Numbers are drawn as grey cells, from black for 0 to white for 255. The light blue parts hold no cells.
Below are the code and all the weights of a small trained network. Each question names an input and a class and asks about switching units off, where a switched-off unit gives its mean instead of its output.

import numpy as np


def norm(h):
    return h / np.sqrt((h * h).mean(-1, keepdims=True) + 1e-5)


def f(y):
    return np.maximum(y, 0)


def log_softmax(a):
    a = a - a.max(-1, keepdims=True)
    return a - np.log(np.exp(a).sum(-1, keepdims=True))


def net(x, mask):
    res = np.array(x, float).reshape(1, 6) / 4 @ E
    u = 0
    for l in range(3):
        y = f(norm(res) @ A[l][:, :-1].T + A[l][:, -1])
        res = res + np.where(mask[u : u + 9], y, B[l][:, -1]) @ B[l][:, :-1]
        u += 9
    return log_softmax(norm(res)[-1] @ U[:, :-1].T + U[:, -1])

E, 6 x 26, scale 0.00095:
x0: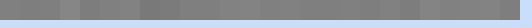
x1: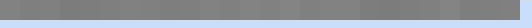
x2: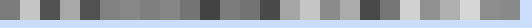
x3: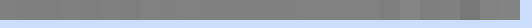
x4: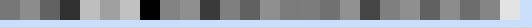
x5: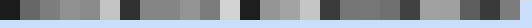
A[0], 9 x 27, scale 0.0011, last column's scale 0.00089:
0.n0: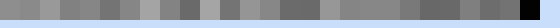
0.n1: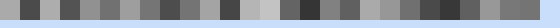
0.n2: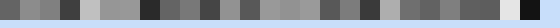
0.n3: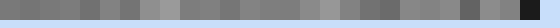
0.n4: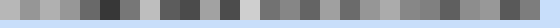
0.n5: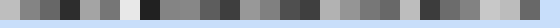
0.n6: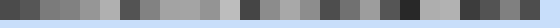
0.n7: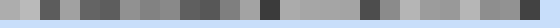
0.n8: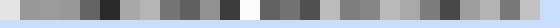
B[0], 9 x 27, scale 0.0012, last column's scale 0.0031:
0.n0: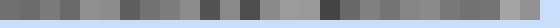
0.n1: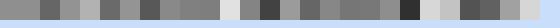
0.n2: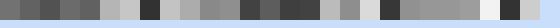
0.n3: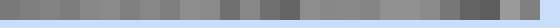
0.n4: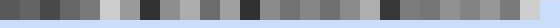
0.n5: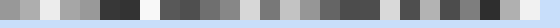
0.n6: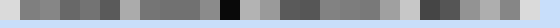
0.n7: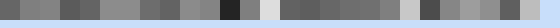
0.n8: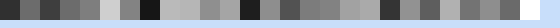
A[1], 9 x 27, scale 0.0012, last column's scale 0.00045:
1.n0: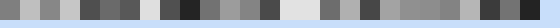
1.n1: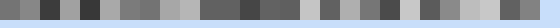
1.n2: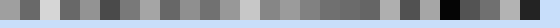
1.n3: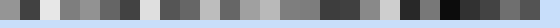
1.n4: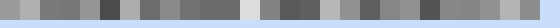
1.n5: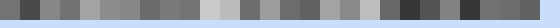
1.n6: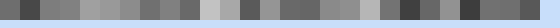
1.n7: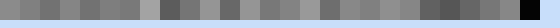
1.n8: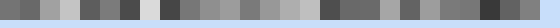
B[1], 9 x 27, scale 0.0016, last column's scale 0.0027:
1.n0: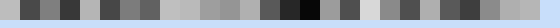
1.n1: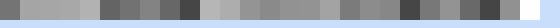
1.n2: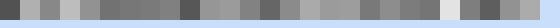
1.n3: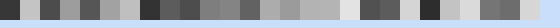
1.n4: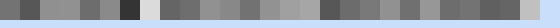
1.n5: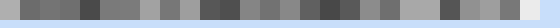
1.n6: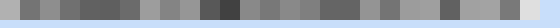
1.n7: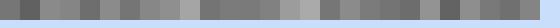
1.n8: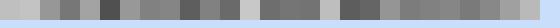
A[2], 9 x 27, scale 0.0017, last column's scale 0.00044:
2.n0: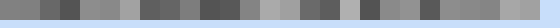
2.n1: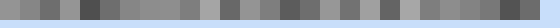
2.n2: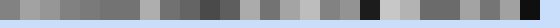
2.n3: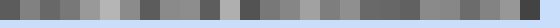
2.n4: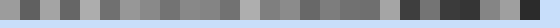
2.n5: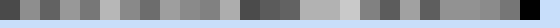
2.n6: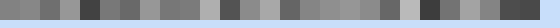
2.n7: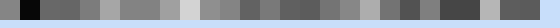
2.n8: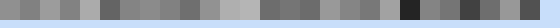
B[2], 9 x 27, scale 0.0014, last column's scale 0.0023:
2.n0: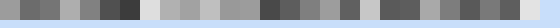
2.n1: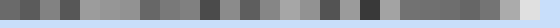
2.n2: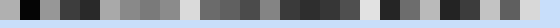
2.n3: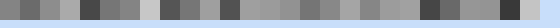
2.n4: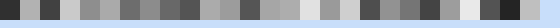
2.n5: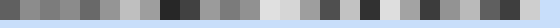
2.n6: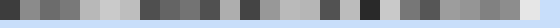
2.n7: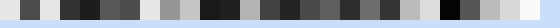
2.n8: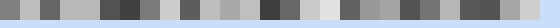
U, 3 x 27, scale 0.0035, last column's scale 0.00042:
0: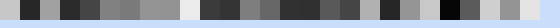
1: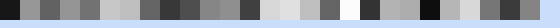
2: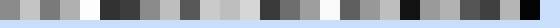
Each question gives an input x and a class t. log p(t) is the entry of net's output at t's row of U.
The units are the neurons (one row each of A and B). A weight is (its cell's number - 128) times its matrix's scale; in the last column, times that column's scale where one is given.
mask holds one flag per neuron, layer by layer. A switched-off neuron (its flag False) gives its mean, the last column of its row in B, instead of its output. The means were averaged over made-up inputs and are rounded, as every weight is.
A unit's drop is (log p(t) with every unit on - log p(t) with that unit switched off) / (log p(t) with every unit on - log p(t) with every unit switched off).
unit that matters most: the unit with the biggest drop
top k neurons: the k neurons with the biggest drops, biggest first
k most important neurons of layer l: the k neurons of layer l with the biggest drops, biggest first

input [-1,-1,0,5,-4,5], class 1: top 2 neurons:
1.n3, 0.n6
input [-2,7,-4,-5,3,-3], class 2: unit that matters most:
0.n5
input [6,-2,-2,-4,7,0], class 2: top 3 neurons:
0.n5, 0.n8, 0.n4
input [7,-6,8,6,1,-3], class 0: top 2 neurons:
2.n2, 0.n2
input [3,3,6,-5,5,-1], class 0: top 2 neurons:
2.n2, 0.n8
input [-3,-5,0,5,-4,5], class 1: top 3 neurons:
1.n3, 0.n6, 0.n5
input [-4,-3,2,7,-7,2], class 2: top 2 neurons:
1.n0, 1.n8
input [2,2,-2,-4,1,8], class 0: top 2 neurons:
0.n5, 0.n2
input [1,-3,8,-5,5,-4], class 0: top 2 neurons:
2.n2, 0.n5
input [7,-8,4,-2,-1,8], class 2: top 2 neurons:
0.n8, 1.n0
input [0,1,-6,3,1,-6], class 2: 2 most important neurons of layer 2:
2.n8, 2.n4
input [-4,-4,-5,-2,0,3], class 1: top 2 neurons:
1.n3, 0.n8
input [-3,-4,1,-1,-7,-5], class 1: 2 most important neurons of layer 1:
1.n0, 1.n1
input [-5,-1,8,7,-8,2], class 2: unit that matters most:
1.n0
